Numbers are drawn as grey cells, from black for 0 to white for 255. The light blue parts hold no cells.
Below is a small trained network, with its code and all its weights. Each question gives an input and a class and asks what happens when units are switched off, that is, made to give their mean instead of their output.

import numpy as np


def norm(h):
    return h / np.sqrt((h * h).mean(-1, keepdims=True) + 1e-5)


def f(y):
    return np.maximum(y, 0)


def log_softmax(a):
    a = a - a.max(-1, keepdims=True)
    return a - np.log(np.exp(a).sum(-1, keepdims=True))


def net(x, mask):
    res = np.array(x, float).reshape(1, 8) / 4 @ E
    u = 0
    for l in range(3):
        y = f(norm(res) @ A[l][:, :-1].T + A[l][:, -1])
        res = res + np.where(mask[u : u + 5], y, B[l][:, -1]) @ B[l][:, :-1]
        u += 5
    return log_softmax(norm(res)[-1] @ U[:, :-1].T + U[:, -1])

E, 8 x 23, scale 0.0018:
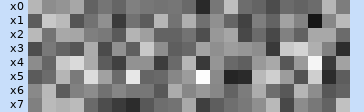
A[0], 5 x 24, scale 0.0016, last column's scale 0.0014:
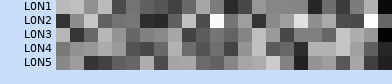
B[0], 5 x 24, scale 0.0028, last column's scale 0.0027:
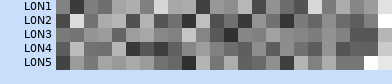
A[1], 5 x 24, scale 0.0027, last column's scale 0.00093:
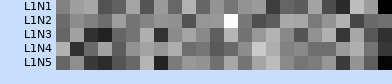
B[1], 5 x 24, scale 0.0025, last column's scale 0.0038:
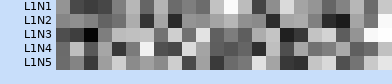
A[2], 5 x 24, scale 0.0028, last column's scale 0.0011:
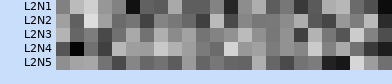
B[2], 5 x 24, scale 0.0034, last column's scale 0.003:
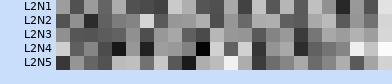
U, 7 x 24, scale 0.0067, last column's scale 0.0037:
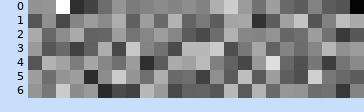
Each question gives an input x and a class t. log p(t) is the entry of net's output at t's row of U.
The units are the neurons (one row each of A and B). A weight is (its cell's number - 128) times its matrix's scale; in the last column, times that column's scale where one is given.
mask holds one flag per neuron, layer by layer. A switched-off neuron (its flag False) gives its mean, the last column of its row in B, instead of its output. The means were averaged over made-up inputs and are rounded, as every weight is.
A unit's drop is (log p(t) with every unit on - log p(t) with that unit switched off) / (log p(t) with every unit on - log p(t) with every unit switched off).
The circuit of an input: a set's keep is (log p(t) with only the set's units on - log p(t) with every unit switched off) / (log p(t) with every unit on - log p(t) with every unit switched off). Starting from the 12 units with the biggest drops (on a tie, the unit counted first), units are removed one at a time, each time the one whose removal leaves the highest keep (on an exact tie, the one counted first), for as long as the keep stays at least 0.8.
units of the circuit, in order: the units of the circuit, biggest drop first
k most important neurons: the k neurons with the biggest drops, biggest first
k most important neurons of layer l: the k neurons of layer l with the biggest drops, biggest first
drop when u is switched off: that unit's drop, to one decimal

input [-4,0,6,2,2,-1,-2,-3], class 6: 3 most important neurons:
L2N1, L1N1, L0N4
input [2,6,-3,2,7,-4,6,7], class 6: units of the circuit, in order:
L2N1, L1N3
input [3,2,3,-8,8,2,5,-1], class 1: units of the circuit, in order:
L2N2
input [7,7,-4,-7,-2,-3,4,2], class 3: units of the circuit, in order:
L0N1, L1N1
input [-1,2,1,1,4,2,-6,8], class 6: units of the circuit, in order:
L2N1, L1N3, L1N2
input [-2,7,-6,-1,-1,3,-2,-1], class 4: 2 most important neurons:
L0N2, L1N2
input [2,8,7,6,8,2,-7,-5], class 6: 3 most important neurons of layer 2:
L2N1, L2N5, L2N2
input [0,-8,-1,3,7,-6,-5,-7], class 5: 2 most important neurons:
L1N4, L0N2
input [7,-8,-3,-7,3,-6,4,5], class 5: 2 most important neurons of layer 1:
L1N4, L1N5
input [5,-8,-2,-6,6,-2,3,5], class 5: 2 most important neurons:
L1N4, L0N1
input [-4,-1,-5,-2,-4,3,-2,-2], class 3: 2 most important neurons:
L2N4, L1N2
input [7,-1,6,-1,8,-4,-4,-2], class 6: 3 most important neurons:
L2N1, L0N4, L1N3
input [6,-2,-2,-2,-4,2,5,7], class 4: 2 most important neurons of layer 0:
L0N3, L0N2
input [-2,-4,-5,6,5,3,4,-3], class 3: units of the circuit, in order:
L2N4
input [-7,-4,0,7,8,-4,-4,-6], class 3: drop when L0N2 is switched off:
0.1
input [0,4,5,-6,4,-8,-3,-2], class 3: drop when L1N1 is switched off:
0.2
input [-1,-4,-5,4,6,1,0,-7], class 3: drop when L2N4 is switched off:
0.1
